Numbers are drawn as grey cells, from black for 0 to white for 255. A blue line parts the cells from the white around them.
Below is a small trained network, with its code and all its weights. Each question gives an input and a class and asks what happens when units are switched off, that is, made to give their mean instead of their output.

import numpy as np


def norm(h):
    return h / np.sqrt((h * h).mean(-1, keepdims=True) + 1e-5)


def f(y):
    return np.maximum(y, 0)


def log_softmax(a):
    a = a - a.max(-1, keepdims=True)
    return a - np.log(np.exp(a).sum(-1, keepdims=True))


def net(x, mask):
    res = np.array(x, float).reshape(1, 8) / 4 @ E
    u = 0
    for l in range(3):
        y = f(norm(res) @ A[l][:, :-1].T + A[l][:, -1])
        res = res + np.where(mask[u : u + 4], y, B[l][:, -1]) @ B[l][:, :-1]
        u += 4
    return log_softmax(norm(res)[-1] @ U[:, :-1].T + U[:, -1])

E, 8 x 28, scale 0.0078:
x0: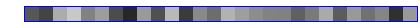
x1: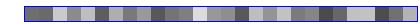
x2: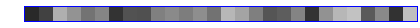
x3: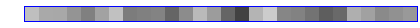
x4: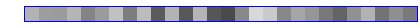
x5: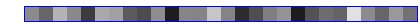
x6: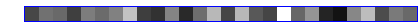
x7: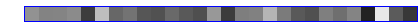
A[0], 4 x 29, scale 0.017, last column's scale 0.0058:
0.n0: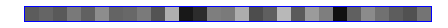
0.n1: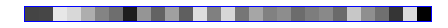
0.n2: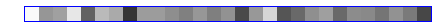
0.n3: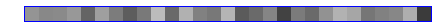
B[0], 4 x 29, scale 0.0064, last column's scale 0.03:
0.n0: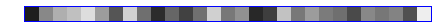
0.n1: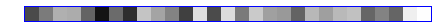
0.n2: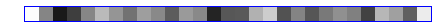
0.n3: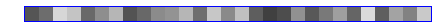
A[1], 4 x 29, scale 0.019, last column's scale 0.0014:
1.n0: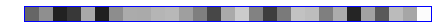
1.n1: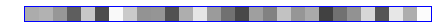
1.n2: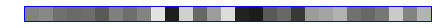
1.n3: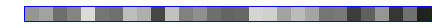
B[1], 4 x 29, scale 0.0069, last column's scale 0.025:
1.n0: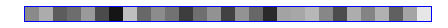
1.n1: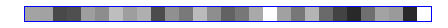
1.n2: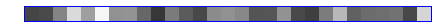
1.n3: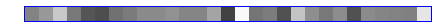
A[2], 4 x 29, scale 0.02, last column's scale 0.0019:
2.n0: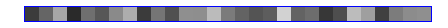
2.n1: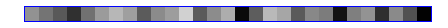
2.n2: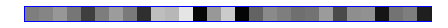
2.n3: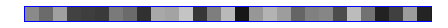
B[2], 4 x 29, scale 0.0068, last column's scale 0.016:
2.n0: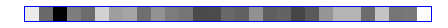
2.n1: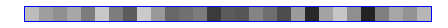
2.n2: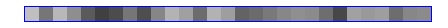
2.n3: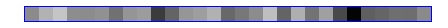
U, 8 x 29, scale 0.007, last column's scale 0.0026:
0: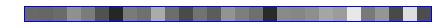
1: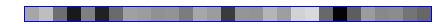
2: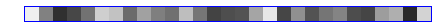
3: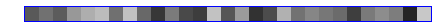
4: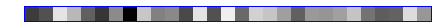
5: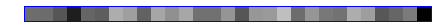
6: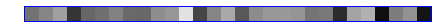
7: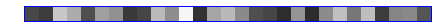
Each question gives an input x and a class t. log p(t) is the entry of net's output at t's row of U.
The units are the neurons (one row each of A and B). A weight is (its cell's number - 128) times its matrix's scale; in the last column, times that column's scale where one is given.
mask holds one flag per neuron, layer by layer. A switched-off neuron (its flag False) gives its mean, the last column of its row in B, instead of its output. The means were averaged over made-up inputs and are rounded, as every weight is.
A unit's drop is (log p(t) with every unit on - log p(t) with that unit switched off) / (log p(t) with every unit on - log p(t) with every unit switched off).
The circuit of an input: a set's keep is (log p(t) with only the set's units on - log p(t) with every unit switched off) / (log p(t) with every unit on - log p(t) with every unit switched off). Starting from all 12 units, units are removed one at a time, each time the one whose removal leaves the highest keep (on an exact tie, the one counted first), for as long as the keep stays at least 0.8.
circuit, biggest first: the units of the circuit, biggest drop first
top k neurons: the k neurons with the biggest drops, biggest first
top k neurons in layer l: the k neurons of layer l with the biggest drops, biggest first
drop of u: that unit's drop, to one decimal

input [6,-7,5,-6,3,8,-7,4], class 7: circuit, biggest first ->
0.n3
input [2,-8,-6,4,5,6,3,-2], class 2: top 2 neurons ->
0.n2, 1.n0
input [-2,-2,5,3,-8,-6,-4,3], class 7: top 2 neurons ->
0.n3, 1.n1
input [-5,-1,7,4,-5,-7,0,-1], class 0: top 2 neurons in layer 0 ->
0.n0, 0.n2
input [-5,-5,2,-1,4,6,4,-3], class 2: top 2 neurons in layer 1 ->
1.n3, 1.n0
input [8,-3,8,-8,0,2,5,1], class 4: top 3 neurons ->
0.n1, 1.n0, 1.n2
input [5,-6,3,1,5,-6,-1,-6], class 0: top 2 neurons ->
1.n0, 1.n1
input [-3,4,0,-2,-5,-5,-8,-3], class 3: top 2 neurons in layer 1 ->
1.n0, 1.n2
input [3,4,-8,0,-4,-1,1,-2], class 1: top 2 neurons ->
0.n3, 1.n1
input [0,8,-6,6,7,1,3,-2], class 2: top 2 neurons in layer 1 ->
1.n1, 1.n0
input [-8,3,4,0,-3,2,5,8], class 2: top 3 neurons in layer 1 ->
1.n2, 1.n0, 1.n3
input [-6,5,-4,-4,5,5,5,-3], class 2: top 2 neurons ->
2.n1, 0.n1
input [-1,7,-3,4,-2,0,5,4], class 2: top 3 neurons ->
0.n1, 2.n1, 1.n0
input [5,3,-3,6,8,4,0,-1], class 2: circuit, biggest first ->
0.n2
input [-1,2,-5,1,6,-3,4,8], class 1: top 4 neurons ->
1.n3, 1.n2, 0.n3, 2.n0
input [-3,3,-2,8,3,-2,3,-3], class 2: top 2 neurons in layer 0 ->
0.n1, 0.n0
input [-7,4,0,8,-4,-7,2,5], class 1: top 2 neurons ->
1.n3, 0.n3
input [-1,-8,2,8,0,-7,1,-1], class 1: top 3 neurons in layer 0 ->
0.n3, 0.n1, 0.n0
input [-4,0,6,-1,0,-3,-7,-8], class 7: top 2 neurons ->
0.n3, 1.n2
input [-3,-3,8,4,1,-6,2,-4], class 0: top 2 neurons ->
1.n1, 0.n2
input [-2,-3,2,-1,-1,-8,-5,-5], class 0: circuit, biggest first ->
1.n1
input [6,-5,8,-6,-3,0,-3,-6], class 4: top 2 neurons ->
0.n1, 2.n0
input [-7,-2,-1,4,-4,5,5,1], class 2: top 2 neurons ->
2.n1, 1.n1
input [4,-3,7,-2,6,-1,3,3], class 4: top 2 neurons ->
0.n1, 1.n0
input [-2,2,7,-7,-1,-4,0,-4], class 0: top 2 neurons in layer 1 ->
1.n0, 1.n1
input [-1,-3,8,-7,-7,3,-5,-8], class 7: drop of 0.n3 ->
0.5
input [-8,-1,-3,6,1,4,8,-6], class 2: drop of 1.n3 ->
0.0
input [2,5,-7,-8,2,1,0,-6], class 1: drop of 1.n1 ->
0.1
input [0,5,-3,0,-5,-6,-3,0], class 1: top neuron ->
0.n3
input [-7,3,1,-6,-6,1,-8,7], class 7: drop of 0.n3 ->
0.2
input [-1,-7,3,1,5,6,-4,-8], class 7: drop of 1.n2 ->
0.2
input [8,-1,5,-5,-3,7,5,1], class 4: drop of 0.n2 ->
-0.1
